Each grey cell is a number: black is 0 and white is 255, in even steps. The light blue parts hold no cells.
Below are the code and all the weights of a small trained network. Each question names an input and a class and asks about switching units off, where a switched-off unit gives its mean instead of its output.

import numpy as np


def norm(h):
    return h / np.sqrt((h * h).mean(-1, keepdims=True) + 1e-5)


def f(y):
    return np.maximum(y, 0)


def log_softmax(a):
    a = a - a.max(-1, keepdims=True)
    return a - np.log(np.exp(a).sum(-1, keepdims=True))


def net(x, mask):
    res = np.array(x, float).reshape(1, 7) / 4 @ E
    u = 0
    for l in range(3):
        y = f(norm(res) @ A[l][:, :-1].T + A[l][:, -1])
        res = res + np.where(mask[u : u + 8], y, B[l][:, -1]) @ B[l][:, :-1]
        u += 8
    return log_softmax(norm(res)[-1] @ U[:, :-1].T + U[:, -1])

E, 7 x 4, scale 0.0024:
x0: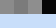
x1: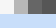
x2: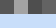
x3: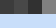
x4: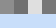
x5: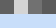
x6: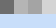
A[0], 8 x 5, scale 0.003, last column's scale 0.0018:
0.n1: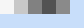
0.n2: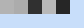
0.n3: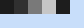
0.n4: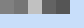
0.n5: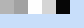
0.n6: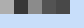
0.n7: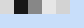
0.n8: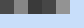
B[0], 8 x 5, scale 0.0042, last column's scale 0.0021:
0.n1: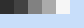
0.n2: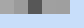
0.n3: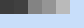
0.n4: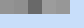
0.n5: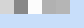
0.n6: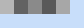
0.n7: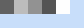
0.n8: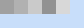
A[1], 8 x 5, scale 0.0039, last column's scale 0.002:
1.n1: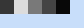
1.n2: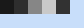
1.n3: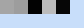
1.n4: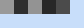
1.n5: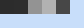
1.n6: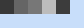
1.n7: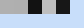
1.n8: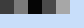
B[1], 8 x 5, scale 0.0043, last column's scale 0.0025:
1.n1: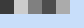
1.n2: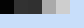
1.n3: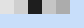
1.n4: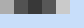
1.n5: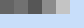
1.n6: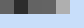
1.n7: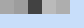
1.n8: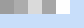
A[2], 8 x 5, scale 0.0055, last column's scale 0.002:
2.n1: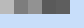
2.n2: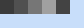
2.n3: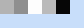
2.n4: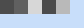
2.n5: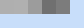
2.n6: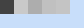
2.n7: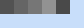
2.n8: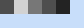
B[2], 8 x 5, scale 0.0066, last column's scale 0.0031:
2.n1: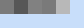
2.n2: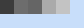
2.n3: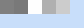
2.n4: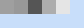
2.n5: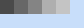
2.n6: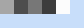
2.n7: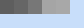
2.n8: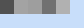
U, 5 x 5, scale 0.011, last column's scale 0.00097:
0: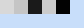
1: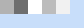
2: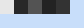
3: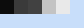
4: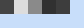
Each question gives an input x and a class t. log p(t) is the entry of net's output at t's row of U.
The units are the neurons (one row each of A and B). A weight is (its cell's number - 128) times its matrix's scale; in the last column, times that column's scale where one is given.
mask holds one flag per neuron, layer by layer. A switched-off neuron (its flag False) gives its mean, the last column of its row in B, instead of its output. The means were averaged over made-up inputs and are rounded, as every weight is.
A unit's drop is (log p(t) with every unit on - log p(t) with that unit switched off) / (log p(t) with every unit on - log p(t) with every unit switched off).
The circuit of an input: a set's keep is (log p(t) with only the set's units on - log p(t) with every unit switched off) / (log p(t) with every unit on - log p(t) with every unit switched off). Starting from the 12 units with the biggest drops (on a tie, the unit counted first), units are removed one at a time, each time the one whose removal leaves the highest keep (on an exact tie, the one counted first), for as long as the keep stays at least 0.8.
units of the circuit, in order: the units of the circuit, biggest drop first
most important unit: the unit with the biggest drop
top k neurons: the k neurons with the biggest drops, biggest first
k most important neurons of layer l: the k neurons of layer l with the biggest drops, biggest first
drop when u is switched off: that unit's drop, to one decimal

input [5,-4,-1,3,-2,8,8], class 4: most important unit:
0.n1
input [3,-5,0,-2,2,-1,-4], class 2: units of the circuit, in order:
(0.n1; 1.n4; 2.n5)
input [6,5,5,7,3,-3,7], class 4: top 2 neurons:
(1.n1; 0.n8)
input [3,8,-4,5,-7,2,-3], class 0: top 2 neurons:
(2.n6; 1.n3)
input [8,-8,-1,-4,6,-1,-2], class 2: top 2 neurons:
(1.n4; 1.n8)
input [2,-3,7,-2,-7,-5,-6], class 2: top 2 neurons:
(0.n7; 1.n4)
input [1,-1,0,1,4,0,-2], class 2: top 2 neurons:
(0.n1; 1.n4)
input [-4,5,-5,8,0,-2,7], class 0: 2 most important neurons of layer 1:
(1.n3; 1.n7)
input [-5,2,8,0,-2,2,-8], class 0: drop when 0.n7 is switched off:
0.2
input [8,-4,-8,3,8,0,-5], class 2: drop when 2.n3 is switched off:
0.1
